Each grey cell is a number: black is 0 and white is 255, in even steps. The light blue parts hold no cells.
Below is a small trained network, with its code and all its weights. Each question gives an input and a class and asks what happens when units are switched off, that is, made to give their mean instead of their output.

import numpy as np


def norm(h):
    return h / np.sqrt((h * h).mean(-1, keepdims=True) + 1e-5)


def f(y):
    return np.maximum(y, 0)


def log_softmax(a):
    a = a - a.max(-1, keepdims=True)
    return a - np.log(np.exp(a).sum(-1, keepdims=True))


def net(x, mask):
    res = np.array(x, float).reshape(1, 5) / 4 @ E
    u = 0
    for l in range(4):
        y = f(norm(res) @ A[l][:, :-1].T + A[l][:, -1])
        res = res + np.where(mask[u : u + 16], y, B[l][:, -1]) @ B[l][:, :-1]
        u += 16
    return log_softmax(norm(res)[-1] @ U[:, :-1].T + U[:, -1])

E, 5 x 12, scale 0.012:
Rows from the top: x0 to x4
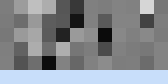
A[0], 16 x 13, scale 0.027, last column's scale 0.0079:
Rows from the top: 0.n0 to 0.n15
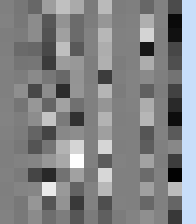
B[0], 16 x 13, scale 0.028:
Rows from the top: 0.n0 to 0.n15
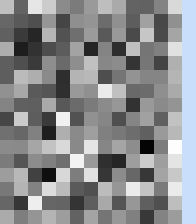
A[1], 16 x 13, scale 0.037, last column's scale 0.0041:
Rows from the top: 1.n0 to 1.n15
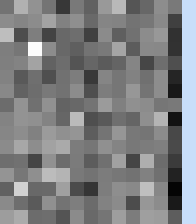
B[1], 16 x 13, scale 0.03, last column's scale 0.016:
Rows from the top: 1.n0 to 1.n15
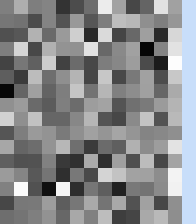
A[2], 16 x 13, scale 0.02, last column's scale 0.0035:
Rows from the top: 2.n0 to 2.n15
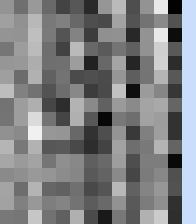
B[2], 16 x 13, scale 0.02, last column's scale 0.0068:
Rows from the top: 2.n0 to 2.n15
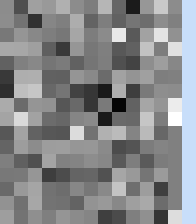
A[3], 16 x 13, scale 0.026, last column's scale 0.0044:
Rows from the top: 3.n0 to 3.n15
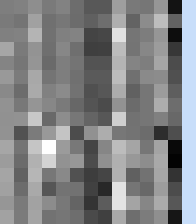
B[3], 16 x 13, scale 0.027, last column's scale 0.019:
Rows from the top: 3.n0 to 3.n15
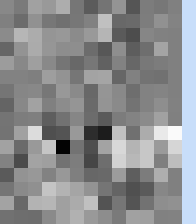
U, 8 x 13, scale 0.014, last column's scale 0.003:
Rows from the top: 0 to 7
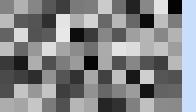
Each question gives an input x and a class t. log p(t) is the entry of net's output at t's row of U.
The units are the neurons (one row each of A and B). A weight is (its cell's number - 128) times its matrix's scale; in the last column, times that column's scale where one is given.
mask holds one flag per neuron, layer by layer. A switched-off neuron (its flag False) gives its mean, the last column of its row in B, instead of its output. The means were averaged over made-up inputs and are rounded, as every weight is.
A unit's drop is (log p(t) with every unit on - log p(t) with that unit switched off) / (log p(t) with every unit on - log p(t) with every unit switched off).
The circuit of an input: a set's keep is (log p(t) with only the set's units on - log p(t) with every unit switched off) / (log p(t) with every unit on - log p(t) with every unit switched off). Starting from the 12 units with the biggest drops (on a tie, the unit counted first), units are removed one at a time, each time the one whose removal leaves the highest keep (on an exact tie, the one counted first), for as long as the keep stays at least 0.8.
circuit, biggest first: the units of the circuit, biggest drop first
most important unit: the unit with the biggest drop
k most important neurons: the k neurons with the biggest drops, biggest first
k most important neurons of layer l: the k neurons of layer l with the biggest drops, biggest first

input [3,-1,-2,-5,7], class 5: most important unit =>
0.n2
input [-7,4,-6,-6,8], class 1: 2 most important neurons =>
0.n12, 0.n10
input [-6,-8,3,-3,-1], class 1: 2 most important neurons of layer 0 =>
0.n10, 0.n13
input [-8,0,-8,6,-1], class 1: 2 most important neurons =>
0.n10, 0.n12
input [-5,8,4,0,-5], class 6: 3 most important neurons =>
0.n3, 0.n5, 1.n3
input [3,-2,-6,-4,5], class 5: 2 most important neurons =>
0.n2, 0.n4
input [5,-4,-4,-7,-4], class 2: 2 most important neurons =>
0.n8, 1.n13
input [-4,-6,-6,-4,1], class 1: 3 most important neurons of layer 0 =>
0.n12, 0.n4, 0.n9
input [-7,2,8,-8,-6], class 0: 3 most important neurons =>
0.n6, 1.n0, 0.n3
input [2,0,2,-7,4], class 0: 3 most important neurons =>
0.n6, 0.n10, 1.n0
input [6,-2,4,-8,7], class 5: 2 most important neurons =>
0.n2, 1.n11
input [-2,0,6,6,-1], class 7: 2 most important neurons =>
0.n5, 0.n10
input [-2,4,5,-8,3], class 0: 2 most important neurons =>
0.n6, 0.n3
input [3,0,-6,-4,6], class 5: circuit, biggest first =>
0.n2
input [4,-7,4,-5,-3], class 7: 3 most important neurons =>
0.n11, 0.n10, 1.n8
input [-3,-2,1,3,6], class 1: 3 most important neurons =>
0.n12, 0.n10, 0.n4
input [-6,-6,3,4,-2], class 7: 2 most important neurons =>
0.n11, 0.n13
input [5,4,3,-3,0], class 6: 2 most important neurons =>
0.n3, 0.n13
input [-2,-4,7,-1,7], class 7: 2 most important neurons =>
0.n10, 0.n5
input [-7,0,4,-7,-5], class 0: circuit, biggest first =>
0.n6
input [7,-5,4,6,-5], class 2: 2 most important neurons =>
0.n10, 0.n13
